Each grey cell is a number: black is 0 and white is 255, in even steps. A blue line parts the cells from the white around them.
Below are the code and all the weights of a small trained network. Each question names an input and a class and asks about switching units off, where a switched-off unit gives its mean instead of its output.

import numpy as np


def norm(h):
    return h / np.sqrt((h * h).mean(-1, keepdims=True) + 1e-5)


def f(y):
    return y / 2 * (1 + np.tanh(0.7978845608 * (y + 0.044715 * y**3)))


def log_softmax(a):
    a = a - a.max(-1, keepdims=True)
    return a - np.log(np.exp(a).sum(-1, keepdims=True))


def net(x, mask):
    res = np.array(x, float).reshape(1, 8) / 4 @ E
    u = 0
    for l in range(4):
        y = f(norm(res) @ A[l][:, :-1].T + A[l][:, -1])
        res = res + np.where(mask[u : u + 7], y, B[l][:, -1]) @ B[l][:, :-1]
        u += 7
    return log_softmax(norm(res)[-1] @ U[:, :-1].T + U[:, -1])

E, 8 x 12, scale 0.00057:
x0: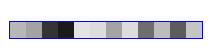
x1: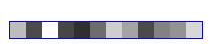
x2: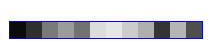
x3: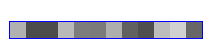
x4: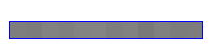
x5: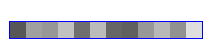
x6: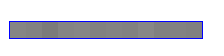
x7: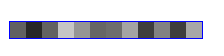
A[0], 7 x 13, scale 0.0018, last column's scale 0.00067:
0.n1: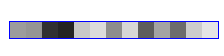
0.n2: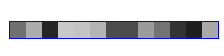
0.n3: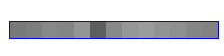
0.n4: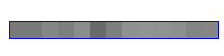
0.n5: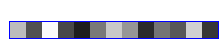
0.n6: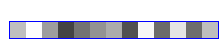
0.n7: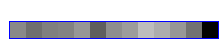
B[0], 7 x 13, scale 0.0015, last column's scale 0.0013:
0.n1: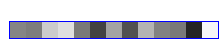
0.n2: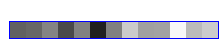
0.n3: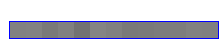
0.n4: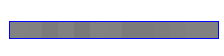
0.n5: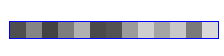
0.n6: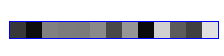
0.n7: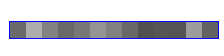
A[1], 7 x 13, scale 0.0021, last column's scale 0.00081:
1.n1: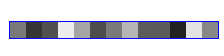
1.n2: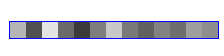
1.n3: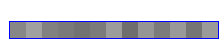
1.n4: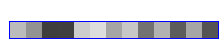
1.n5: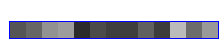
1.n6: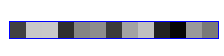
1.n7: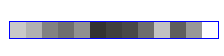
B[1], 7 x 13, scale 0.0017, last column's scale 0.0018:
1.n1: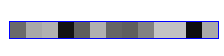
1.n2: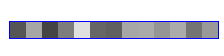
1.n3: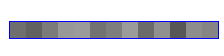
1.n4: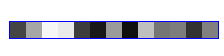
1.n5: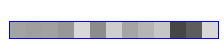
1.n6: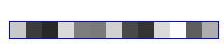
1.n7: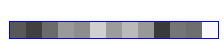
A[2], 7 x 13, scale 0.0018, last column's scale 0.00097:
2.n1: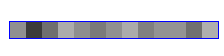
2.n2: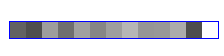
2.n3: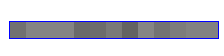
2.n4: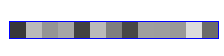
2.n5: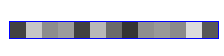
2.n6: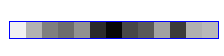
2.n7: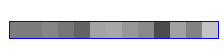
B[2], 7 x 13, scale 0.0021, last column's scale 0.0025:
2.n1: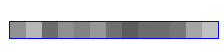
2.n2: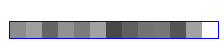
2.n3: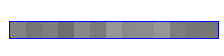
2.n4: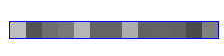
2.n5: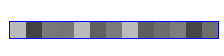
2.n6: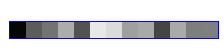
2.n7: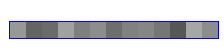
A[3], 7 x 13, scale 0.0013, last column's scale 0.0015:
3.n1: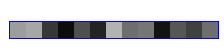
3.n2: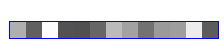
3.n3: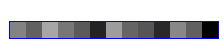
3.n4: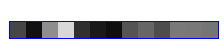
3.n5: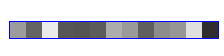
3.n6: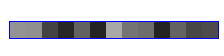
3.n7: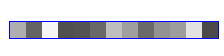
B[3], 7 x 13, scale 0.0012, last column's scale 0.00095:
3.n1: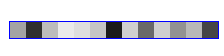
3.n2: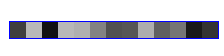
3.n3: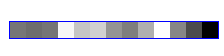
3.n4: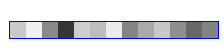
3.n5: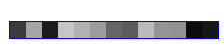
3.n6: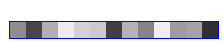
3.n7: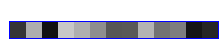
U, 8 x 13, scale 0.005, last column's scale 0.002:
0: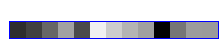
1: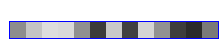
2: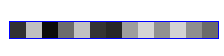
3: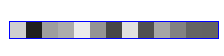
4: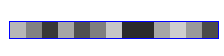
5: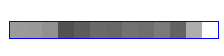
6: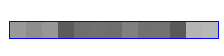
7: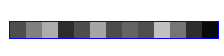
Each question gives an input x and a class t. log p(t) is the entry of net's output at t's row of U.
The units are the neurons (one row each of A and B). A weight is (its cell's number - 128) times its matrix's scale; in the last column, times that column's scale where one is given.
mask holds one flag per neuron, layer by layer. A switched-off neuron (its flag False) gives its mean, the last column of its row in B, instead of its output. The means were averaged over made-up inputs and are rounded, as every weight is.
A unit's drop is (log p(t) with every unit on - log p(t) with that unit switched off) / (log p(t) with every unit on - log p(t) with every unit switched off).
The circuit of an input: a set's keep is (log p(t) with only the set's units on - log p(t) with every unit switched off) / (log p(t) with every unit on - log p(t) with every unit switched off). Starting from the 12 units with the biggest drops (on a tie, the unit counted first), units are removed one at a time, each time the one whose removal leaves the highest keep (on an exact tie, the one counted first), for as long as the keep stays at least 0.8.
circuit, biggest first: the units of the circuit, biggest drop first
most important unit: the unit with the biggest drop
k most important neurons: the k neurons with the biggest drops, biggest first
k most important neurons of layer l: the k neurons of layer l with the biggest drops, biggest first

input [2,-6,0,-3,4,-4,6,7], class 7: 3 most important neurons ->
1.n1; 0.n5; 1.n2
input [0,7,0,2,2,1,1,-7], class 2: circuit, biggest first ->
0.n5; 3.n2
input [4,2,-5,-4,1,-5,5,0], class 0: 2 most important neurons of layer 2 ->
2.n6; 2.n4
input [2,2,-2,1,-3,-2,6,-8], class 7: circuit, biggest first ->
0.n6
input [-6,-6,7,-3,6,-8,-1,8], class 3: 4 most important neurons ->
2.n6; 3.n1; 1.n7; 3.n6
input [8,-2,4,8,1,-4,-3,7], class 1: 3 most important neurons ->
1.n4; 0.n6; 1.n6
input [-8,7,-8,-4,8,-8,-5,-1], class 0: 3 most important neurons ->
2.n6; 0.n1; 1.n4
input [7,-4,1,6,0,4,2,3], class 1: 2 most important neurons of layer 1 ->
1.n4; 1.n6
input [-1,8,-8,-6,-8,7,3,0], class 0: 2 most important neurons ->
2.n6; 0.n2
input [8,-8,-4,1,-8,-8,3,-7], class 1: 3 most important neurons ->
1.n4; 0.n5; 0.n1
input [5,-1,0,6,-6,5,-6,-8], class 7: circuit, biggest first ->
0.n6; 1.n6
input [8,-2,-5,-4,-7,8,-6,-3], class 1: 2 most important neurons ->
1.n4; 0.n1
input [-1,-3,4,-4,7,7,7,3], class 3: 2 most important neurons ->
2.n4; 2.n5
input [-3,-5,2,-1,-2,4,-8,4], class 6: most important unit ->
0.n5
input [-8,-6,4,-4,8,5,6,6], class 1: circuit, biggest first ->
1.n5; 1.n7; 3.n4
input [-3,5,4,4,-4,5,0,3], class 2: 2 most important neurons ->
1.n7; 0.n5
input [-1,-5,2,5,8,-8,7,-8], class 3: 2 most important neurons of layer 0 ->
0.n5; 0.n2
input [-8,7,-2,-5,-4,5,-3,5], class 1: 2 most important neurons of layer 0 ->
0.n2; 0.n6
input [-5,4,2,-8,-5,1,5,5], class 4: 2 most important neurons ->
1.n6; 0.n1
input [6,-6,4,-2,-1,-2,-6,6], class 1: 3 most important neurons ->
1.n4; 0.n5; 0.n6
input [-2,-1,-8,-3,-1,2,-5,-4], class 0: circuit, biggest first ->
2.n6
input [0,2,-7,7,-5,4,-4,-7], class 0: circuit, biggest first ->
2.n6; 1.n6; 1.n1
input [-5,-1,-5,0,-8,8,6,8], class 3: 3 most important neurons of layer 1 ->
1.n1; 1.n7; 1.n4
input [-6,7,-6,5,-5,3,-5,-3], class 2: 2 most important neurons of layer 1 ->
1.n6; 1.n4
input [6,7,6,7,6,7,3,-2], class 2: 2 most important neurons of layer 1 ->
1.n7; 1.n6
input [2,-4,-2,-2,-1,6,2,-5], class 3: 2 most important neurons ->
2.n5; 2.n4
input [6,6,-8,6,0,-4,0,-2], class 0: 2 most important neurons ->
2.n6; 1.n6
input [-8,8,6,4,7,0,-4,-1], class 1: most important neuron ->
1.n7
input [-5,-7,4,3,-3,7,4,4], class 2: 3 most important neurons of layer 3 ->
3.n1; 3.n6; 3.n4
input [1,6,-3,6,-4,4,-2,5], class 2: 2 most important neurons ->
1.n6; 0.n6
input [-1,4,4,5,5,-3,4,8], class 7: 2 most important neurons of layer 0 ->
0.n2; 0.n1
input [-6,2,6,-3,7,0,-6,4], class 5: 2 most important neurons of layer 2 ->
2.n6; 2.n2
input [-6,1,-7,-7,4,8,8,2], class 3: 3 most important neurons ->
2.n5; 2.n4; 1.n7
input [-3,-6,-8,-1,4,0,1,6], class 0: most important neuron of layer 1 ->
1.n2
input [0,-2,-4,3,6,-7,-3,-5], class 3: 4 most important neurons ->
1.n7; 3.n1; 1.n1; 3.n6
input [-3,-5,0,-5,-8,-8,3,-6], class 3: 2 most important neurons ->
3.n1; 1.n1
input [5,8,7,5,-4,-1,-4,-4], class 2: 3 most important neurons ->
1.n7; 2.n6; 1.n6
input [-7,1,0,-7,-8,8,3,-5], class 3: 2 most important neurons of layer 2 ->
2.n4; 2.n5
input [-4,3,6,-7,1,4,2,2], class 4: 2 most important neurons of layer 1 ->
1.n6; 1.n7
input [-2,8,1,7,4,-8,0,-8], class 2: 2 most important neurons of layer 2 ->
2.n4; 2.n5
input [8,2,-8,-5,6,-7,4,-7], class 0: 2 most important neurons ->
2.n6; 1.n5
